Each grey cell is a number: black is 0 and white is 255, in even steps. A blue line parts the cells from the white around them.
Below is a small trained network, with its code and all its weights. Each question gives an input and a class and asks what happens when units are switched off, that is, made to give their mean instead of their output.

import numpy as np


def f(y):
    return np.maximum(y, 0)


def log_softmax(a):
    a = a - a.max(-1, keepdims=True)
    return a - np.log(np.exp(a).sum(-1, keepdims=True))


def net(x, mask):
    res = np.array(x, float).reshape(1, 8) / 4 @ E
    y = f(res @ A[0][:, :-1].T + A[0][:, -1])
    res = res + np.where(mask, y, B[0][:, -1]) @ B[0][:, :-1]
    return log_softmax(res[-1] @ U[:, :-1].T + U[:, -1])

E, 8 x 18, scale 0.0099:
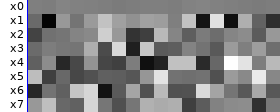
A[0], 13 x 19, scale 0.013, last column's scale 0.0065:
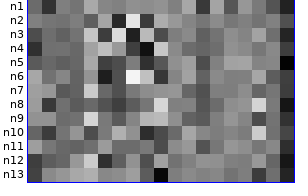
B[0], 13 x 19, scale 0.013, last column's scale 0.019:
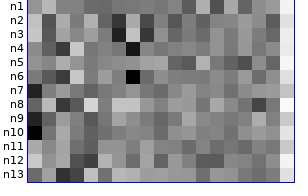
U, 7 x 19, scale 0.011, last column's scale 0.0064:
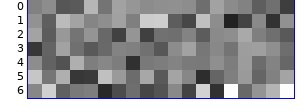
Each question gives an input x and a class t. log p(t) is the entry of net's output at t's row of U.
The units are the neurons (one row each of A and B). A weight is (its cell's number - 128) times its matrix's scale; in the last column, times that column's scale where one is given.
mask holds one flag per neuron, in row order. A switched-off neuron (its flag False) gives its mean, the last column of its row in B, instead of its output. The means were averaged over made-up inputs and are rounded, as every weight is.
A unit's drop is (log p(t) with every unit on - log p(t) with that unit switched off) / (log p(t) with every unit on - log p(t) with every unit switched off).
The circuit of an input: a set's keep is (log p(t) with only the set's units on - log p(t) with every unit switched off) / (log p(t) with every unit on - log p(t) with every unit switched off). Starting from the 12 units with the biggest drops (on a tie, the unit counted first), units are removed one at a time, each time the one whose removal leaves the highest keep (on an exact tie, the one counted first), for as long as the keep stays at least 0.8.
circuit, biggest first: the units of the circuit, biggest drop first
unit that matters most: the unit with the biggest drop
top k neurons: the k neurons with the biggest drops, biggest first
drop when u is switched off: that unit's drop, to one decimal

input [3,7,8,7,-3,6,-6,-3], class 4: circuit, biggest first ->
n4
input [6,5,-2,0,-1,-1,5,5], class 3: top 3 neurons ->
n9, n7, n11
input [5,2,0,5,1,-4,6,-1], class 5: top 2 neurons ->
n12, n8
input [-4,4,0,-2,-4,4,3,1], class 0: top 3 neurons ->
n5, n8, n11
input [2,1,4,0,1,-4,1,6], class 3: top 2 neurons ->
n9, n8
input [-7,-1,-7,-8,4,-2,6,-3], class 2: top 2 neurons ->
n2, n4
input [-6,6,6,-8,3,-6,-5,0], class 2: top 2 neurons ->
n2, n8
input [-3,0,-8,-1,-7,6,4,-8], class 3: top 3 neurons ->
n10, n5, n4
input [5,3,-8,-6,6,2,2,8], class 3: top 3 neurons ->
n7, n9, n4
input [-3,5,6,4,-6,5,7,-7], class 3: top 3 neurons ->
n10, n5, n6
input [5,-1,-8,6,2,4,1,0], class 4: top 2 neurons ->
n6, n2
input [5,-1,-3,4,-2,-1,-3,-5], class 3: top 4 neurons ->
n2, n5, n12, n10
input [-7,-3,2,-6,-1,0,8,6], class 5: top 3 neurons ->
n12, n3, n10
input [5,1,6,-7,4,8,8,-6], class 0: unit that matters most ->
n8
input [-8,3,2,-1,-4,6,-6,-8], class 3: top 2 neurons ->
n10, n12
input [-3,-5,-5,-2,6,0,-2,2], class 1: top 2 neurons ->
n5, n1
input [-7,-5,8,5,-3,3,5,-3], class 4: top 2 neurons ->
n4, n1
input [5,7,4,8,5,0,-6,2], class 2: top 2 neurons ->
n3, n12
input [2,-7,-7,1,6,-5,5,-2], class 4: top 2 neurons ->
n6, n1
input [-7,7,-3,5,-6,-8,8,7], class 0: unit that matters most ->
n13
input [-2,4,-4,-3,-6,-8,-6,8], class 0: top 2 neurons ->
n13, n10
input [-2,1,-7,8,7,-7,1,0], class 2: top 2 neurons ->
n3, n8
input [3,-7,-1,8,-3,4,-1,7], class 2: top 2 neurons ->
n3, n1
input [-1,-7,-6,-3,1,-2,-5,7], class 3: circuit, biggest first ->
n1, n7
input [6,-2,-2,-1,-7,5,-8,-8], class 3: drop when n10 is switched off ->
0.4
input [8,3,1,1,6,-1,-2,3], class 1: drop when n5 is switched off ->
0.6
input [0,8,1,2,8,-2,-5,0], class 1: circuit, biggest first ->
n5
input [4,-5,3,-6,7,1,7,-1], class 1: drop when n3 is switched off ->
0.1
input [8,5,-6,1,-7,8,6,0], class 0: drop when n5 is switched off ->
0.2
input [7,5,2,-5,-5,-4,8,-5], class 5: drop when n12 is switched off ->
0.6
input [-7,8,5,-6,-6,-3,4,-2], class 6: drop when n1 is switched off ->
0.7
